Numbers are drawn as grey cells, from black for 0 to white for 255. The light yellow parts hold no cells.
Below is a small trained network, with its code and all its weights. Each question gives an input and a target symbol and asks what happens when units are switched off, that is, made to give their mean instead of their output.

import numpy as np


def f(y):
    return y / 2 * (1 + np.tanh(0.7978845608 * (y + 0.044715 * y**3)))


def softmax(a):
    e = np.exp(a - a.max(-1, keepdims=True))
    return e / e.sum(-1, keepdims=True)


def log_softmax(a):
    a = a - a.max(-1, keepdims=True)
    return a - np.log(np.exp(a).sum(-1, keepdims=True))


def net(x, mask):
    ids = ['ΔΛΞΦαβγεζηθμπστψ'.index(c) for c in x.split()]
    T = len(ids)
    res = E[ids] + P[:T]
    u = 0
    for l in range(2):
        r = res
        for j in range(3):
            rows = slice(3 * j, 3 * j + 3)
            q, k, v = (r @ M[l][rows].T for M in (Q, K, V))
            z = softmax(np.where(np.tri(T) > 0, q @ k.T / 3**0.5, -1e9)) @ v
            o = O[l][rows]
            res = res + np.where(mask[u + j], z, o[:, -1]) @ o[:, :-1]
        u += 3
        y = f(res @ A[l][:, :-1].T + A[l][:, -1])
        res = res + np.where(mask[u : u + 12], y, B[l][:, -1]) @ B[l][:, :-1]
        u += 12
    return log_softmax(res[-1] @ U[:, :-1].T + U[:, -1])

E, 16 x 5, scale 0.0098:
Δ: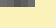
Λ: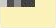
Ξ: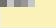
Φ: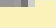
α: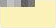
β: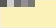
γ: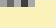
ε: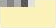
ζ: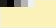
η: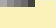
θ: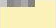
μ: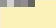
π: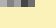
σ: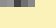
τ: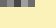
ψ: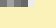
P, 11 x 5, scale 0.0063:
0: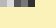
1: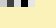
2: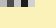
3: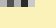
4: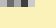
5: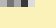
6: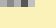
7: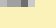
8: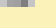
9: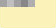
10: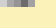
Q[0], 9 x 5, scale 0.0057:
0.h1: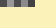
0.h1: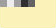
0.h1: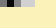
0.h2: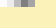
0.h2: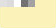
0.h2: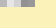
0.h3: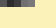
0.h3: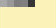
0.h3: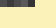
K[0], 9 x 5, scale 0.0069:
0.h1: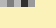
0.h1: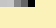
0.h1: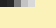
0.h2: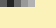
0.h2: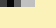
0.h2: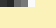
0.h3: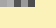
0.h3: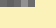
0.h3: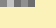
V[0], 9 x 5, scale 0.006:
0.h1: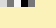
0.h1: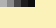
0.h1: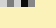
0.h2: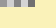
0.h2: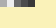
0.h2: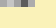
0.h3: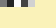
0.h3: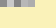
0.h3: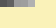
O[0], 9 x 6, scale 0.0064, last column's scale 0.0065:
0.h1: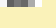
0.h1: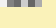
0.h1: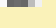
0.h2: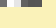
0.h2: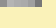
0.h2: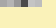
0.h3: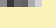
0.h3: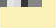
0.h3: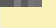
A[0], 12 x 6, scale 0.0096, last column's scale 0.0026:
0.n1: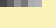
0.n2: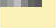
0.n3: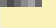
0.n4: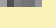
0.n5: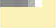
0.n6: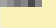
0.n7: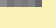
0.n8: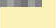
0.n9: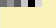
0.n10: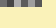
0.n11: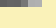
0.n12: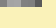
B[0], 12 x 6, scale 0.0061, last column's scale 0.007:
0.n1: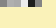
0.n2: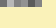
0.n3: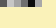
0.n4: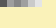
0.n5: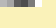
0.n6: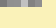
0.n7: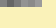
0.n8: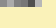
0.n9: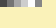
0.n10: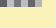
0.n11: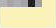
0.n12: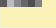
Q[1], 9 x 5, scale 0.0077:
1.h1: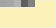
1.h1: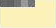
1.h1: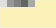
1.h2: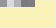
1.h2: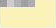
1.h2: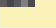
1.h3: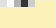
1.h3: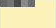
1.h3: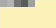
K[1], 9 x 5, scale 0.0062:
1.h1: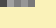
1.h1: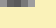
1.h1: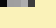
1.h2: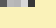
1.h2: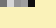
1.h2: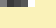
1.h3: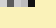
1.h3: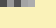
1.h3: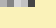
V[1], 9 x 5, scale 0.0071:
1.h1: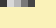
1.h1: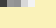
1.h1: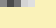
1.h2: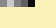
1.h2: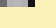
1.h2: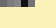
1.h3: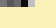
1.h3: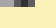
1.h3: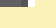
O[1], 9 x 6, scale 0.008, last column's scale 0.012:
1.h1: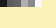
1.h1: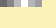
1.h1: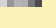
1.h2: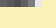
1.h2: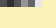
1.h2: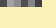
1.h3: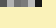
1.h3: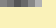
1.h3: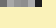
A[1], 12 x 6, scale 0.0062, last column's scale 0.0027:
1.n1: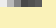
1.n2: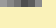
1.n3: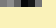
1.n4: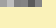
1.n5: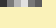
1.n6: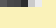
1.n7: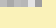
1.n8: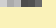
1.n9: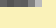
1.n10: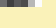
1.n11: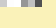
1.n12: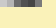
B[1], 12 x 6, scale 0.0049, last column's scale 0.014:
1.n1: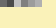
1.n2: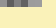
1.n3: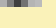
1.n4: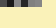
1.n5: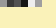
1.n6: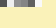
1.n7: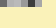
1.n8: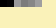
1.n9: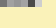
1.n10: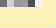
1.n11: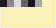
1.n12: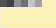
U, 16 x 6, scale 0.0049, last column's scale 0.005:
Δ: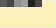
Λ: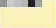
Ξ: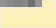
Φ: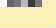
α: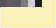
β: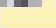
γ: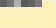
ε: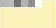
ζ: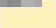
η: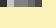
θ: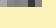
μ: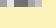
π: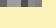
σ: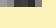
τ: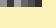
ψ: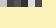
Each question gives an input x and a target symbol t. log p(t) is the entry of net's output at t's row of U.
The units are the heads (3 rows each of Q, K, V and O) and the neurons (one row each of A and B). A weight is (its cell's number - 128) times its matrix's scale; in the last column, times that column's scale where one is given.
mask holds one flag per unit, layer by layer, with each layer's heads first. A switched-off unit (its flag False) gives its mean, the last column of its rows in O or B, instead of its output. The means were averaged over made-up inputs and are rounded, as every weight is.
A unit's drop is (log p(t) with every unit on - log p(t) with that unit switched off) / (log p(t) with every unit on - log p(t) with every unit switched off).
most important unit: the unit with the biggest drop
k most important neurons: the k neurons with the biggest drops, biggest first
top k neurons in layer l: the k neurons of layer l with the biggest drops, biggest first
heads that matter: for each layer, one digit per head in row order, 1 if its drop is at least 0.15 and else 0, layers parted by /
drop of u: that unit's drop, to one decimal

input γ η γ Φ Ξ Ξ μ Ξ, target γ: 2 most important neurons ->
1.n11; 1.n8
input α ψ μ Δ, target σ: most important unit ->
0.h2
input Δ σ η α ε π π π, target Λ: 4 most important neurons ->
0.n9; 1.n11; 1.n7; 0.n3
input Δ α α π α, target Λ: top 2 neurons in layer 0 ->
0.n9; 0.n3
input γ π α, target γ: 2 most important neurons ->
1.n11; 1.n8
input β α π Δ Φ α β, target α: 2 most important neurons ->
0.n9; 1.n5
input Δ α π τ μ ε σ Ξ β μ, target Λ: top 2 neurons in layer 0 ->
0.n9; 0.n3
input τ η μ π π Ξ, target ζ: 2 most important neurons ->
0.n9; 1.n5
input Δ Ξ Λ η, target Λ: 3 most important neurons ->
0.n9; 1.n11; 1.n7
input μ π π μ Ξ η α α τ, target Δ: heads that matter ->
111 / 111
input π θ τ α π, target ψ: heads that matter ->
111 / 100
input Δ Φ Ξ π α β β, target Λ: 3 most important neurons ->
0.n9; 1.n11; 1.n7
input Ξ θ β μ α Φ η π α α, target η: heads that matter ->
111 / 111
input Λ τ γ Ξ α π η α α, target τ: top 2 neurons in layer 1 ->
1.n11; 1.n8
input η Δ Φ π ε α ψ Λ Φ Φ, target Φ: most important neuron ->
0.n9
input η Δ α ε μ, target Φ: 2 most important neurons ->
0.n9; 0.n6
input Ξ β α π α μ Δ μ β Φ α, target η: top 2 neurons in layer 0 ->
0.n12; 0.n2
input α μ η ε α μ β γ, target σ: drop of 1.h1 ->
0.4
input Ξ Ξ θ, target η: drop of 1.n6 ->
0.2
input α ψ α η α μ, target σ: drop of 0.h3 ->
0.5
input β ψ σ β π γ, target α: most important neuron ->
0.n9
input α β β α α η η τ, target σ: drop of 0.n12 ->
0.2
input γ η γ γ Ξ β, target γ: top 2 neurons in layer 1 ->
1.n11; 1.n8
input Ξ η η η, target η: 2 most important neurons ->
1.n6; 0.n12
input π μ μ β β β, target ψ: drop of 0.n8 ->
0.0
